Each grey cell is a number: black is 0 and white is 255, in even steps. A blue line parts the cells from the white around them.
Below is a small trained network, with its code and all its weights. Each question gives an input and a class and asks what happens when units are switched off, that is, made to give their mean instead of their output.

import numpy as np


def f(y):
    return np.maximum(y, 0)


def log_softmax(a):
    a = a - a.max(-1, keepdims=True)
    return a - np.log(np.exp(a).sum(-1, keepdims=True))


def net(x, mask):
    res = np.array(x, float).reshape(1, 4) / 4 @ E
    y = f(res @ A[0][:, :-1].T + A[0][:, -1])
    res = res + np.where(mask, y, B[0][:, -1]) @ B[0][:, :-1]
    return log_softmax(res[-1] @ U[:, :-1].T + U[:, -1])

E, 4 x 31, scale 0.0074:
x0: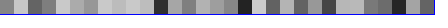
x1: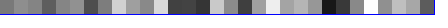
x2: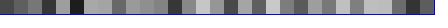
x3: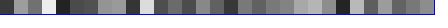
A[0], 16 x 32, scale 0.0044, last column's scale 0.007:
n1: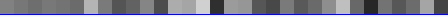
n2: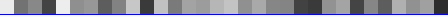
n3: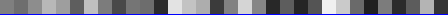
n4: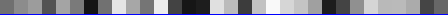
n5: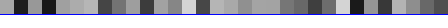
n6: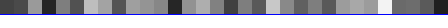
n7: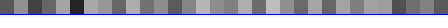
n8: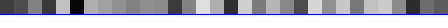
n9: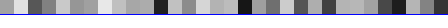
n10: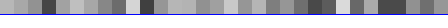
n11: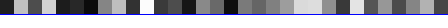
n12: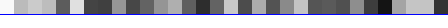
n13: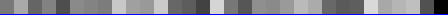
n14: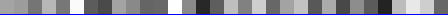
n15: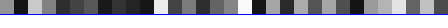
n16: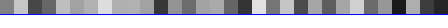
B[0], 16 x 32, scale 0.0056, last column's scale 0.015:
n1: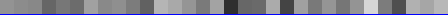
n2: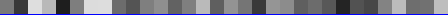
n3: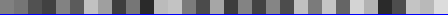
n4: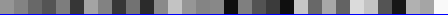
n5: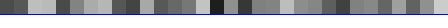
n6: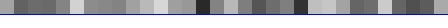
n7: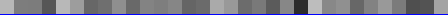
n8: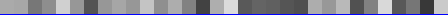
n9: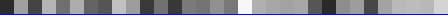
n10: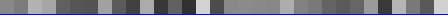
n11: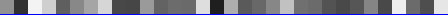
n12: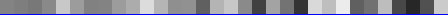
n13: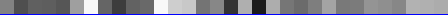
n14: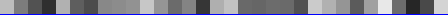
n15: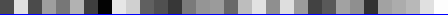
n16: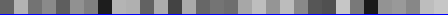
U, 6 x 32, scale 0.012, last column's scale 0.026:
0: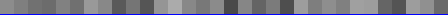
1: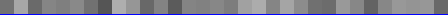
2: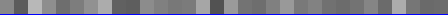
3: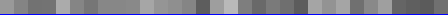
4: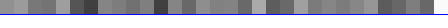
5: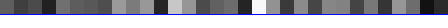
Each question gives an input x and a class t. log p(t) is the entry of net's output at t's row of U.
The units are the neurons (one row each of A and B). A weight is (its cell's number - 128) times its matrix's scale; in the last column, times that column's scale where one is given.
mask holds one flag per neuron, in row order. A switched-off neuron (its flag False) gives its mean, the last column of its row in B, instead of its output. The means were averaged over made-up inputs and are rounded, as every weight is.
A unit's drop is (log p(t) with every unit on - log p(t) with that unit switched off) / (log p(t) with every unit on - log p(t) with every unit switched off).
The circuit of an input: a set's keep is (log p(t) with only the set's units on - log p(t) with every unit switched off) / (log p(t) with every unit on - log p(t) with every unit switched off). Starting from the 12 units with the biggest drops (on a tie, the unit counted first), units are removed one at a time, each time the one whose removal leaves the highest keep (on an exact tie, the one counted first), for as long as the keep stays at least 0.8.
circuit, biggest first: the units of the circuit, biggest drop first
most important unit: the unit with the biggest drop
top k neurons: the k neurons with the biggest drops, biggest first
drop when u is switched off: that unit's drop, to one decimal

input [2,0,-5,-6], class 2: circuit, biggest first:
[n2]
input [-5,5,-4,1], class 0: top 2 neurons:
[n4, n9]
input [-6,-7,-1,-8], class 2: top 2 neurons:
[n5, n2]
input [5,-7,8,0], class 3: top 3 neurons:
[n8, n4, n6]
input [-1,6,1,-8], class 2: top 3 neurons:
[n5, n2, n10]
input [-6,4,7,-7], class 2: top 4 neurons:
[n5, n2, n14, n12]
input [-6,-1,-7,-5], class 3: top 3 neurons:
[n12, n14, n9]
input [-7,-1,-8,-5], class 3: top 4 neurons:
[n12, n14, n9, n16]
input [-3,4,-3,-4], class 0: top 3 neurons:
[n4, n11, n13]
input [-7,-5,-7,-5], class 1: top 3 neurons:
[n15, n8, n4]
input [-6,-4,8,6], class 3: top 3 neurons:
[n8, n6, n9]
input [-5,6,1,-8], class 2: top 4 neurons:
[n5, n2, n3, n10]
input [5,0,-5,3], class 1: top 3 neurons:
[n9, n16, n8]
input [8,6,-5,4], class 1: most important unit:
n9
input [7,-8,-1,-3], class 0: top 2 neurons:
[n3, n15]
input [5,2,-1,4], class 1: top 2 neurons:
[n9, n16]
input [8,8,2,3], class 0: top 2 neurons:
[n4, n15]
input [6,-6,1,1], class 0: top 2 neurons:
[n3, n15]
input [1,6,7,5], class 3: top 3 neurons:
[n8, n6, n3]
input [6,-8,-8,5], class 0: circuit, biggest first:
[n3]
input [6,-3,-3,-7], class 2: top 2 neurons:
[n15, n10]
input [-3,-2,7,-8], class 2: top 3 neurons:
[n5, n2, n10]
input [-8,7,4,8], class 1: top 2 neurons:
[n15, n3]
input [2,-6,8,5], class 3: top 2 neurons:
[n8, n4]
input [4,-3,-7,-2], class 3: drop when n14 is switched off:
0.1
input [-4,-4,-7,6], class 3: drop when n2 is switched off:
0.1
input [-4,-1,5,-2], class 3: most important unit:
n8
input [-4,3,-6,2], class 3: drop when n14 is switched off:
0.1
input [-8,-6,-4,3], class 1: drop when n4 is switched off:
0.3
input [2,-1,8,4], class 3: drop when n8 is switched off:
0.0
